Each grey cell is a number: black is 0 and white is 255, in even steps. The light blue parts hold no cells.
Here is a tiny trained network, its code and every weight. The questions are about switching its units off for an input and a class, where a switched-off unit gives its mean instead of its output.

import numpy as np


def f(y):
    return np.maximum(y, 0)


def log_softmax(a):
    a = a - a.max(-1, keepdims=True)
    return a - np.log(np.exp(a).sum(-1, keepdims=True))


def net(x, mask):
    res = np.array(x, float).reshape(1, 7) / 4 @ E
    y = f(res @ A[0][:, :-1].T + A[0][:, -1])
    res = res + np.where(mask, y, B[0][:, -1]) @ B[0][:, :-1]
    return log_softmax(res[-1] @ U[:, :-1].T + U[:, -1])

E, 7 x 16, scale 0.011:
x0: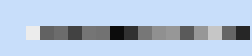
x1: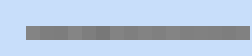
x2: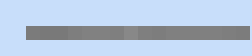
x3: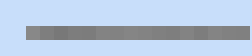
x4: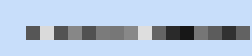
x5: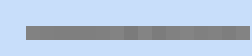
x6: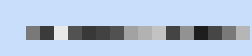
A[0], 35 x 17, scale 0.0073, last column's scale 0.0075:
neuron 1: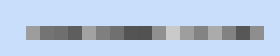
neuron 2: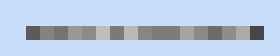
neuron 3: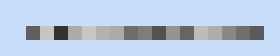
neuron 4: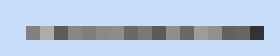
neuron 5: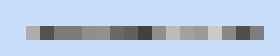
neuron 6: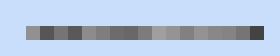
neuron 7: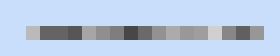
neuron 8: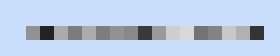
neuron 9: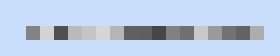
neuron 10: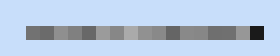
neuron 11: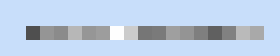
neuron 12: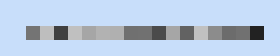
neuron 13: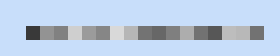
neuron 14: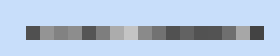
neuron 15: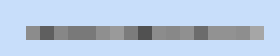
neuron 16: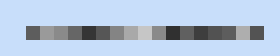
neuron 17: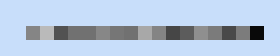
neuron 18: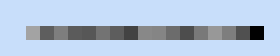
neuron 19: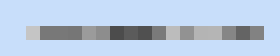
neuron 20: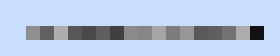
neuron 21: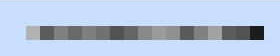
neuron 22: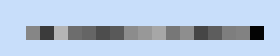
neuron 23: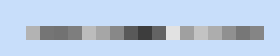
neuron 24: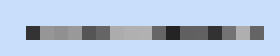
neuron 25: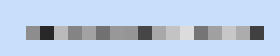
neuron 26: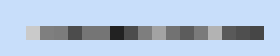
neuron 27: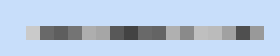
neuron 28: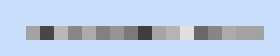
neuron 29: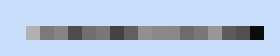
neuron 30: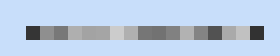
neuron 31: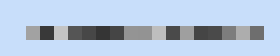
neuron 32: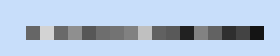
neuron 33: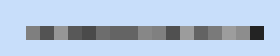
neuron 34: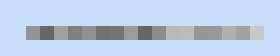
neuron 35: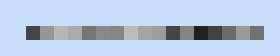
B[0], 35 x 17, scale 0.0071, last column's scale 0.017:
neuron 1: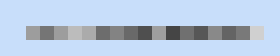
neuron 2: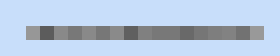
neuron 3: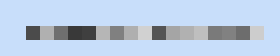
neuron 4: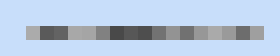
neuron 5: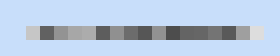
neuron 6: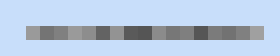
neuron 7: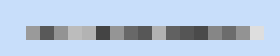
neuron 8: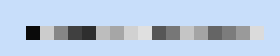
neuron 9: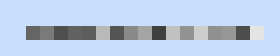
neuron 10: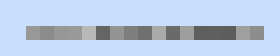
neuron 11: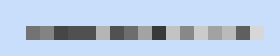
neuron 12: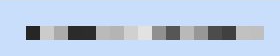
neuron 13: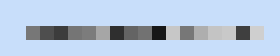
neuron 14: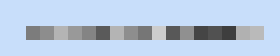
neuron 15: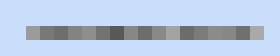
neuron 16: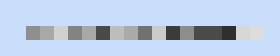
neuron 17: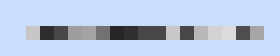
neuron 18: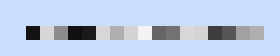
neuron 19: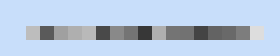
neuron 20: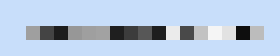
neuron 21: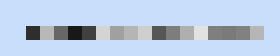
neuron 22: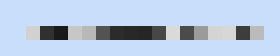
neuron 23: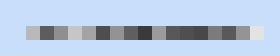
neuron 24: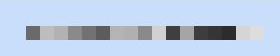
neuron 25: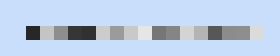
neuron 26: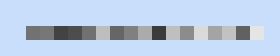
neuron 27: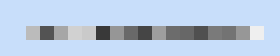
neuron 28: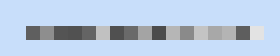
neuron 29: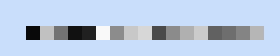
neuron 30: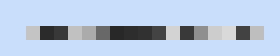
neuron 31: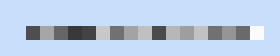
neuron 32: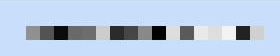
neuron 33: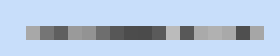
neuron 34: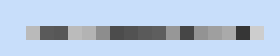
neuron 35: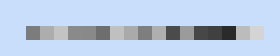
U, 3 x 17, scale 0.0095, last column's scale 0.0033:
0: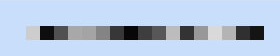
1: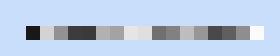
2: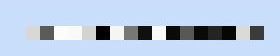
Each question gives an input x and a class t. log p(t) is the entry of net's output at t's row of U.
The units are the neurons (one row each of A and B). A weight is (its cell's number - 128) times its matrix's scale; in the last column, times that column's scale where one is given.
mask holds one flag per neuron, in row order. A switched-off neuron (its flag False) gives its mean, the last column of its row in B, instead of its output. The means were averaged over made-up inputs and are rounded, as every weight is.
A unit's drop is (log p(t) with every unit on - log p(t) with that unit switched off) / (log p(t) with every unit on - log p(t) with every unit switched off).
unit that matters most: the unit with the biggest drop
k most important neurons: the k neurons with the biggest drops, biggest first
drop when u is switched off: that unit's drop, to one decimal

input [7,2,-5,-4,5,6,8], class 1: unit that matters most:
neuron 18
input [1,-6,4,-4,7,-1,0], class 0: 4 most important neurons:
(neuron 32; neuron 17; neuron 8; neuron 25)
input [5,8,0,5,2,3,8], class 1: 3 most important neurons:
(neuron 31; neuron 18; neuron 29)
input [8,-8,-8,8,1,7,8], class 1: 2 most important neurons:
(neuron 18; neuron 29)
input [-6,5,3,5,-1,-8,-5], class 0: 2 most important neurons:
(neuron 30; neuron 13)
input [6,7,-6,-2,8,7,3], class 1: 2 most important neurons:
(neuron 18; neuron 29)
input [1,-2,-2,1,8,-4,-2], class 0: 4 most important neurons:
(neuron 32; neuron 17; neuron 8; neuron 25)
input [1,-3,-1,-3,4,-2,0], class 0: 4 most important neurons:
(neuron 8; neuron 25; neuron 12; neuron 18)
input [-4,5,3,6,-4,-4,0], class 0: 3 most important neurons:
(neuron 30; neuron 12; neuron 13)
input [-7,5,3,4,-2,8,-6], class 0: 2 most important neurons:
(neuron 30; neuron 13)
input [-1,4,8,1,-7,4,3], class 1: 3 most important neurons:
(neuron 8; neuron 25; neuron 32)
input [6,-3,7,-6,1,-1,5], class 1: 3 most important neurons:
(neuron 18; neuron 29; neuron 30)
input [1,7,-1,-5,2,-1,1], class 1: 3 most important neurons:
(neuron 27; neuron 23; neuron 19)
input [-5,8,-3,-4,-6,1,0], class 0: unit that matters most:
neuron 30
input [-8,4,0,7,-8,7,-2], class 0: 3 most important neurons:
(neuron 30; neuron 13; neuron 34)
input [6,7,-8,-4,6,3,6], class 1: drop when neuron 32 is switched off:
0.0
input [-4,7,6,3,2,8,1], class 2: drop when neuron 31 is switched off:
0.1
